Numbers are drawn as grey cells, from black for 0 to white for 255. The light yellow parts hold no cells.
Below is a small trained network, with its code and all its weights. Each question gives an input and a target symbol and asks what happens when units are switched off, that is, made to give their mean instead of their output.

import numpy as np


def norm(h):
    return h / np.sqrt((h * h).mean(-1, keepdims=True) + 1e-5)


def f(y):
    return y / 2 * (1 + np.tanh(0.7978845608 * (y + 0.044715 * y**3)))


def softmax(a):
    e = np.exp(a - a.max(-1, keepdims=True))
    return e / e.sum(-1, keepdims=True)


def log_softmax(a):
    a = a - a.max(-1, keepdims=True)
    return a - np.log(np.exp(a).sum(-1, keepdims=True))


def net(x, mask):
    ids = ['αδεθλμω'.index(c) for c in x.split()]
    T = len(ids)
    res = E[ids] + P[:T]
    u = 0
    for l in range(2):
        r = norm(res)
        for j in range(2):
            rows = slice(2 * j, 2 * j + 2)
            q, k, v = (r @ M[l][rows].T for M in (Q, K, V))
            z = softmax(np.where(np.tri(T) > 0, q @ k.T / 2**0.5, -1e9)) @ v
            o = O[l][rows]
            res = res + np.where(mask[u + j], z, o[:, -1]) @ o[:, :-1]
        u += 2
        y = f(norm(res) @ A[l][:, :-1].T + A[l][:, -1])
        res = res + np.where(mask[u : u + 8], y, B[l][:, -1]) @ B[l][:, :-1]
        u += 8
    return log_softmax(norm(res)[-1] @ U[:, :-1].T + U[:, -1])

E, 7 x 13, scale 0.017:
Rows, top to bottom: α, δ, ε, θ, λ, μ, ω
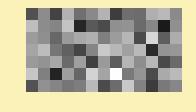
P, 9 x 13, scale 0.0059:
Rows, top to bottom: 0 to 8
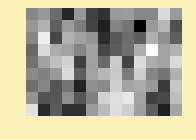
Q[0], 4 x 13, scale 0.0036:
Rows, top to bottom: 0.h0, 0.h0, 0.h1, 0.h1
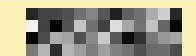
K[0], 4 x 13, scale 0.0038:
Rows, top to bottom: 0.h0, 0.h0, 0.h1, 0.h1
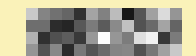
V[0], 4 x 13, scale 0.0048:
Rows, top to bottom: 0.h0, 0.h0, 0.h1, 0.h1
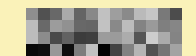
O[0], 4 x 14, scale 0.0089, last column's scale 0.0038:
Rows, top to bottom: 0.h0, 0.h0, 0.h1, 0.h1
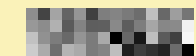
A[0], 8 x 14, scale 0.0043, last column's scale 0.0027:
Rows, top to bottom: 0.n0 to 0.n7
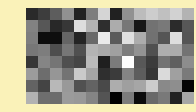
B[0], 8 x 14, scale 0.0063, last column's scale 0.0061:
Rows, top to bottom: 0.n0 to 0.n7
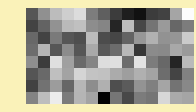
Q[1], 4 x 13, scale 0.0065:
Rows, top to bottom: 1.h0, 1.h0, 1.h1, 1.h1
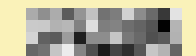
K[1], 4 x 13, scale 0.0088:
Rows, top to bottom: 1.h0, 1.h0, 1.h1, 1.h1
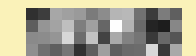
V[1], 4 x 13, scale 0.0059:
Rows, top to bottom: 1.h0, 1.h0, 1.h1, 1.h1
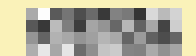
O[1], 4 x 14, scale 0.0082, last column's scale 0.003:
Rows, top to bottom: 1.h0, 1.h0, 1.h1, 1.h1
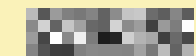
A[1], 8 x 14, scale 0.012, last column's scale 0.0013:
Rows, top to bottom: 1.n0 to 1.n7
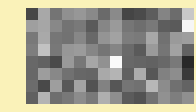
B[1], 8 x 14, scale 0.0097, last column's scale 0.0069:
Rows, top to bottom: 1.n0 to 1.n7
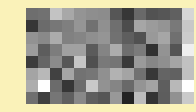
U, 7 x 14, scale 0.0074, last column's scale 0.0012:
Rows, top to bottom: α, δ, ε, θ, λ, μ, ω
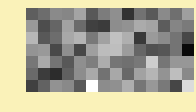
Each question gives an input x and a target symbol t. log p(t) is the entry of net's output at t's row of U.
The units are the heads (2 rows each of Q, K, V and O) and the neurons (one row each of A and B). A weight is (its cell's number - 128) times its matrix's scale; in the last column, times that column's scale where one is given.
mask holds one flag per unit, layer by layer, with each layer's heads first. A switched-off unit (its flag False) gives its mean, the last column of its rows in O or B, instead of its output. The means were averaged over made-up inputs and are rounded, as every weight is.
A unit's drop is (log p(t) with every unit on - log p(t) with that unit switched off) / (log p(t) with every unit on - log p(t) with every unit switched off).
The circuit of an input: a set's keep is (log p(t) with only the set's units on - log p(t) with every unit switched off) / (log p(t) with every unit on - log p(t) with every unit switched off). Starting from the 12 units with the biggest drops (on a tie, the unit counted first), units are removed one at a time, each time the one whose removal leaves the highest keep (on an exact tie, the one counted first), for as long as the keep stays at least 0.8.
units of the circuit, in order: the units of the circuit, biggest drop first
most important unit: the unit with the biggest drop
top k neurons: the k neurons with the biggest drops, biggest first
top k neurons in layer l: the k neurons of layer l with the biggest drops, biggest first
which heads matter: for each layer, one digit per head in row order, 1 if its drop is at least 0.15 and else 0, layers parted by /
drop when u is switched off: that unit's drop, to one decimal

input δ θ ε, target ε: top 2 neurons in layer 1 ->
(1.n3 1.n6)
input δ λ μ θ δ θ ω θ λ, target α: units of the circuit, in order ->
(1.h0 0.n4 1.n7)
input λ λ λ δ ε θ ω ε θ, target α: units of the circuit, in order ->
(1.h0 0.n4 1.h1)
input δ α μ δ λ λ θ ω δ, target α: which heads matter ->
00 / 10
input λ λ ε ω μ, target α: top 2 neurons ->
(0.n4 1.n3)
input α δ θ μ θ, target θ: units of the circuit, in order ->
(1.n5)
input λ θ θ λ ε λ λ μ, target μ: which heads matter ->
00 / 00
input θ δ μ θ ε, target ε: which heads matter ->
01 / 11
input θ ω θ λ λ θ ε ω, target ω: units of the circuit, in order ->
(0.n4 1.n7 1.n3)
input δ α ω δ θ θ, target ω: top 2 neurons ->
(0.n2 0.n4)
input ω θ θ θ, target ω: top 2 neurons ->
(0.n0 1.n6)
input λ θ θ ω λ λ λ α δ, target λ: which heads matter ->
00 / 11
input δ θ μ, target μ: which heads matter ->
00 / 11
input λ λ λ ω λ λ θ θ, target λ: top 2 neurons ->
(0.n4 0.n2)
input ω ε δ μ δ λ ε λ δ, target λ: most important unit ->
1.h0
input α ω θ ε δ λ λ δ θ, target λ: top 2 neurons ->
(0.n4 0.n5)
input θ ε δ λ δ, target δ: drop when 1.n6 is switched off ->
0.3
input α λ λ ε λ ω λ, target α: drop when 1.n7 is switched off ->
0.1
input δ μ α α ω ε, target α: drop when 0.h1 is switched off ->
0.0
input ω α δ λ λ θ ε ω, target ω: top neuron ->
(0.n0)
